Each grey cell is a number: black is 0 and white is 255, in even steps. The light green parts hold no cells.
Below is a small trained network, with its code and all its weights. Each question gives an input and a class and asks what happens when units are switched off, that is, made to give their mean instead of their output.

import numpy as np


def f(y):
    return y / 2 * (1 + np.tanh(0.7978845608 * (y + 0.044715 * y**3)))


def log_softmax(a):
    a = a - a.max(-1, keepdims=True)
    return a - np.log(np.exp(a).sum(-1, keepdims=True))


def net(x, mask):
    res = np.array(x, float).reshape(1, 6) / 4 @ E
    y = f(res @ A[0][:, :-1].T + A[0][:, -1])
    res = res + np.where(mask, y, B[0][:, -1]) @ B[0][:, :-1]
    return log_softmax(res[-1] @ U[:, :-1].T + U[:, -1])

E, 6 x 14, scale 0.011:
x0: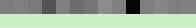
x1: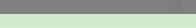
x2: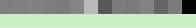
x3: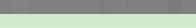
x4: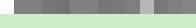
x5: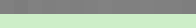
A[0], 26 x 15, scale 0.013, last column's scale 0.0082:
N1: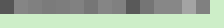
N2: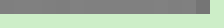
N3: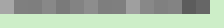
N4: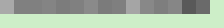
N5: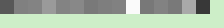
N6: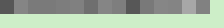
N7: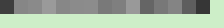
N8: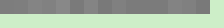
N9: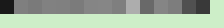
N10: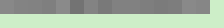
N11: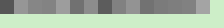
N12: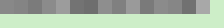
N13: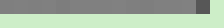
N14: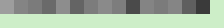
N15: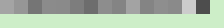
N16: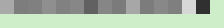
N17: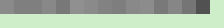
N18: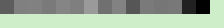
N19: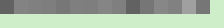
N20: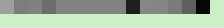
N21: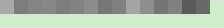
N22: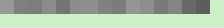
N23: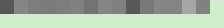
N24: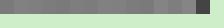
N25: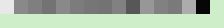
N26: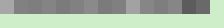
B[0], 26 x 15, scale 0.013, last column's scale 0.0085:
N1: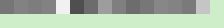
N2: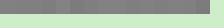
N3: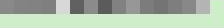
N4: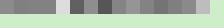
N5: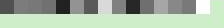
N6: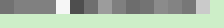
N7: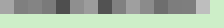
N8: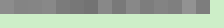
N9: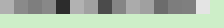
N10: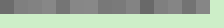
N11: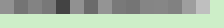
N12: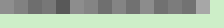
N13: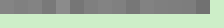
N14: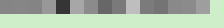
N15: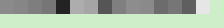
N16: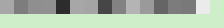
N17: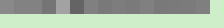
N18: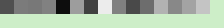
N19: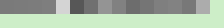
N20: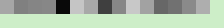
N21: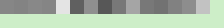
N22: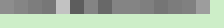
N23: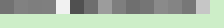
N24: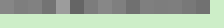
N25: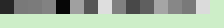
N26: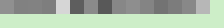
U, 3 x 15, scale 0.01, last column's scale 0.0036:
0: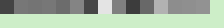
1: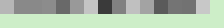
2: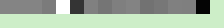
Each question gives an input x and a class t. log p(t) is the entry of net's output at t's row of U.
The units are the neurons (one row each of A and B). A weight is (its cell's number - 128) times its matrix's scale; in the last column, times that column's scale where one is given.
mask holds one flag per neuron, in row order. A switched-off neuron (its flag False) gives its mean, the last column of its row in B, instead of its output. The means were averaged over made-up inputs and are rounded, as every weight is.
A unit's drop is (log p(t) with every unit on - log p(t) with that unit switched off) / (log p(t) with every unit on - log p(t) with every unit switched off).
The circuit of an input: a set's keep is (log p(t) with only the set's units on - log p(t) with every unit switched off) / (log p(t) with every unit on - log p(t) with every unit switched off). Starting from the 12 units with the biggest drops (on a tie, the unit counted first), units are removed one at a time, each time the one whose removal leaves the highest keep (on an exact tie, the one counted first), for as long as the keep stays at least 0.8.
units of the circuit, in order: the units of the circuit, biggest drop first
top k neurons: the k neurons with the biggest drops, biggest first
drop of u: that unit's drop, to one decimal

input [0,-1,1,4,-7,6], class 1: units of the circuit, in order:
N9
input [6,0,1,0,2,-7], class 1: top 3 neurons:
N20, N5, N18
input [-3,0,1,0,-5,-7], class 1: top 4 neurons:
N9, N25, N18, N7
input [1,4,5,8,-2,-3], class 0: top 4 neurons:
N18, N16, N15, N20
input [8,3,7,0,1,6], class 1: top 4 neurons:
N20, N5, N14, N25
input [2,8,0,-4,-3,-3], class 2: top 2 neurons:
N5, N25
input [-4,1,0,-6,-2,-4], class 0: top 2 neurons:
N5, N16
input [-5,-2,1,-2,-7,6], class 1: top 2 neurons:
N9, N7
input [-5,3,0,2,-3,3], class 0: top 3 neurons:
N5, N16, N15
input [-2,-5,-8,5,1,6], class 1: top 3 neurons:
N16, N15, N18
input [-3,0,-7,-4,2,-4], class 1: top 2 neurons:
N16, N15
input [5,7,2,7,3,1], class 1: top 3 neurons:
N20, N5, N14
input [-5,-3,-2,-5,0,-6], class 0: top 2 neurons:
N5, N9
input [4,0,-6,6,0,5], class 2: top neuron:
N5
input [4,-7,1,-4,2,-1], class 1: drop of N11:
0.1
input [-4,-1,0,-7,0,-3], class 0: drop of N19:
-0.1
